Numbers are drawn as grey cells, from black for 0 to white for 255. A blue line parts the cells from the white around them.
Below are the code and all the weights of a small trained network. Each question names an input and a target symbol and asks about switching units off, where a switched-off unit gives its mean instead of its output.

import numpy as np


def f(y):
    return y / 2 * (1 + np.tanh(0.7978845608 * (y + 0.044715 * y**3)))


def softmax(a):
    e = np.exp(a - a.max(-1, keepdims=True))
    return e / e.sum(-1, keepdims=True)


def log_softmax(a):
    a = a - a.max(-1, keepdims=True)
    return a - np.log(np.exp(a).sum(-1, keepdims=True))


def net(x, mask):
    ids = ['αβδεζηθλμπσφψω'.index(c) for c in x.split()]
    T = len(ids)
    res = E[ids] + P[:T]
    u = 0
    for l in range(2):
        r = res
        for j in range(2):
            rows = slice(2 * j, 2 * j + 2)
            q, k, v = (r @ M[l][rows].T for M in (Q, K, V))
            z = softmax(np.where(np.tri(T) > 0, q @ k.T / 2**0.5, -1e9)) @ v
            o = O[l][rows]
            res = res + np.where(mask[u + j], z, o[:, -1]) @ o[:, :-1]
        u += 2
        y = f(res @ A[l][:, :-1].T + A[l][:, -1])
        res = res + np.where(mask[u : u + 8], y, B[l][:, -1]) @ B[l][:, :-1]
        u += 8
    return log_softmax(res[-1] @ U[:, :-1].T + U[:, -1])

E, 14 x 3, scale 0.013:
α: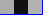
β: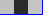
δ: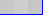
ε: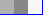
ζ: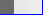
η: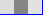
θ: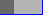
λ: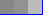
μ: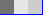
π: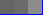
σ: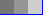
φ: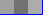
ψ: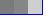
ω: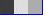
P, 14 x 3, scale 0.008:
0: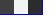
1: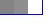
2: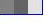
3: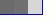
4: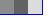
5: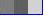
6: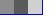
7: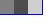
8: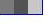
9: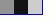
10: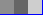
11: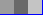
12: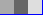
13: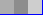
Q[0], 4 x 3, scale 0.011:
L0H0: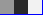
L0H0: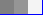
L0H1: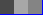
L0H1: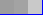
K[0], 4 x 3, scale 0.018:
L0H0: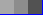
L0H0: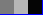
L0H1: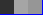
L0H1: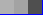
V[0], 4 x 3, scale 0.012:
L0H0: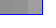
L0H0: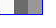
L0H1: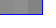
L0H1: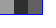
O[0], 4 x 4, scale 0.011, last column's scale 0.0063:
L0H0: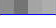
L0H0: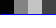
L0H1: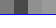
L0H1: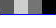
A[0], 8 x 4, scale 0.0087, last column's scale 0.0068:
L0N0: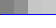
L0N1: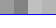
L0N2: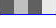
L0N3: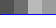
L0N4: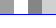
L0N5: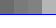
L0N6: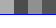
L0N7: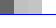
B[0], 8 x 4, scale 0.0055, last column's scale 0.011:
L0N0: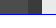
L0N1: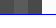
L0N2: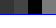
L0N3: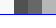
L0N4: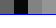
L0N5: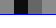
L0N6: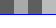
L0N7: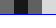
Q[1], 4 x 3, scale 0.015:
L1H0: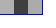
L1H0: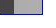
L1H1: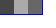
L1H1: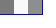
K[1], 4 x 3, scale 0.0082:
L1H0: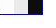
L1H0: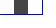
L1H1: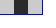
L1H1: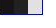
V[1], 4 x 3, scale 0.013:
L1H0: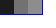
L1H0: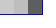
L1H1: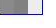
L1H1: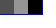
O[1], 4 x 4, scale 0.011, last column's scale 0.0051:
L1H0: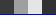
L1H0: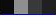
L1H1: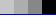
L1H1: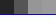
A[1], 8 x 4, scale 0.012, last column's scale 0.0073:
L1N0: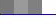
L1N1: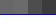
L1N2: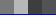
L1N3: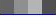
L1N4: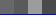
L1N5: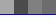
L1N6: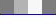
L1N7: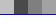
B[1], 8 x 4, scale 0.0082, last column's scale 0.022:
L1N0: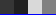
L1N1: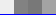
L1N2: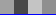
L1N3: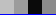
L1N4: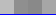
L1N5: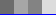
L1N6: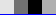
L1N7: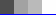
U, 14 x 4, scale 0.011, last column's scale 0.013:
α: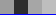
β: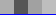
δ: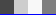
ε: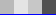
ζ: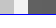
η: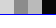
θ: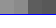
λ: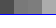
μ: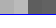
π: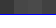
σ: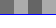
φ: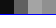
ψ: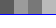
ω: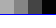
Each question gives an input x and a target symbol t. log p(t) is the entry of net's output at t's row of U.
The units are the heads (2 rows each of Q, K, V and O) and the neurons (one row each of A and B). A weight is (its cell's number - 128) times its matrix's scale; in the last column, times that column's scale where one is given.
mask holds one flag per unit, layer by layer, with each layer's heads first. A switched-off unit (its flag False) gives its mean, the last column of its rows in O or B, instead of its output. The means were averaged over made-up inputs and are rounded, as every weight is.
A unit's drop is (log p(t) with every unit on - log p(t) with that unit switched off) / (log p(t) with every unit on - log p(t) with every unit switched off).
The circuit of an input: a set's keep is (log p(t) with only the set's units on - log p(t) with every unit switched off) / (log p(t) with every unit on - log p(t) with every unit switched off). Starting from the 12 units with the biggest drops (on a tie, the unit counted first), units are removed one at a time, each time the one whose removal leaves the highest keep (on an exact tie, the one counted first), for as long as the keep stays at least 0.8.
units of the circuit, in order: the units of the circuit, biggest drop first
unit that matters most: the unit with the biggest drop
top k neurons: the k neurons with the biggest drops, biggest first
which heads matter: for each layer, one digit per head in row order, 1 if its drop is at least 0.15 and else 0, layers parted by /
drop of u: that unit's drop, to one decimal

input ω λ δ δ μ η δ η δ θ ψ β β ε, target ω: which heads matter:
11 / 10
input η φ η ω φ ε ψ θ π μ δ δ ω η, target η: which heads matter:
10 / 11
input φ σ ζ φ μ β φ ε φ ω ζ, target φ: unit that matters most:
L1N6
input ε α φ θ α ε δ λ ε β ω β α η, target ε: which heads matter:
00 / 11
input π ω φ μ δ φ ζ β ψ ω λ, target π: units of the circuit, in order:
[L0H0; L1H1]
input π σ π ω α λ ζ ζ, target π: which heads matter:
10 / 11
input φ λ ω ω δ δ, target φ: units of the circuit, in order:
[L1N6; L1H1]
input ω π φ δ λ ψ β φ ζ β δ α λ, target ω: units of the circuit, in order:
[L0H0; L1H0]
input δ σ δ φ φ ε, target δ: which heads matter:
11 / 00
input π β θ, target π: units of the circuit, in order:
[L0H0; L1H0; L1H1]
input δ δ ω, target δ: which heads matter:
11 / 11
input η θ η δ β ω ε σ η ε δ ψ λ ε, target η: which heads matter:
10 / 11
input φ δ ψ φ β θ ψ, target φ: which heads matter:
00 / 00
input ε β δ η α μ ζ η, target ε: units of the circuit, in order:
[L1H1; L1H0; L0H1; L0H0]
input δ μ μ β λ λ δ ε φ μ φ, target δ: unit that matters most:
L0H1
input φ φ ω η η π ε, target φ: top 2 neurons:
[L1N6; L1N1]
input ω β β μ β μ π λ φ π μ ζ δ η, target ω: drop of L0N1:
0.1
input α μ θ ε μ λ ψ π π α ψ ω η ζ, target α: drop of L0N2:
0.1
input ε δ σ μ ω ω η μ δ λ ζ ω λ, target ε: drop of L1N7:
0.2
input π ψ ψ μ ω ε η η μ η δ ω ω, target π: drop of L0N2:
0.2
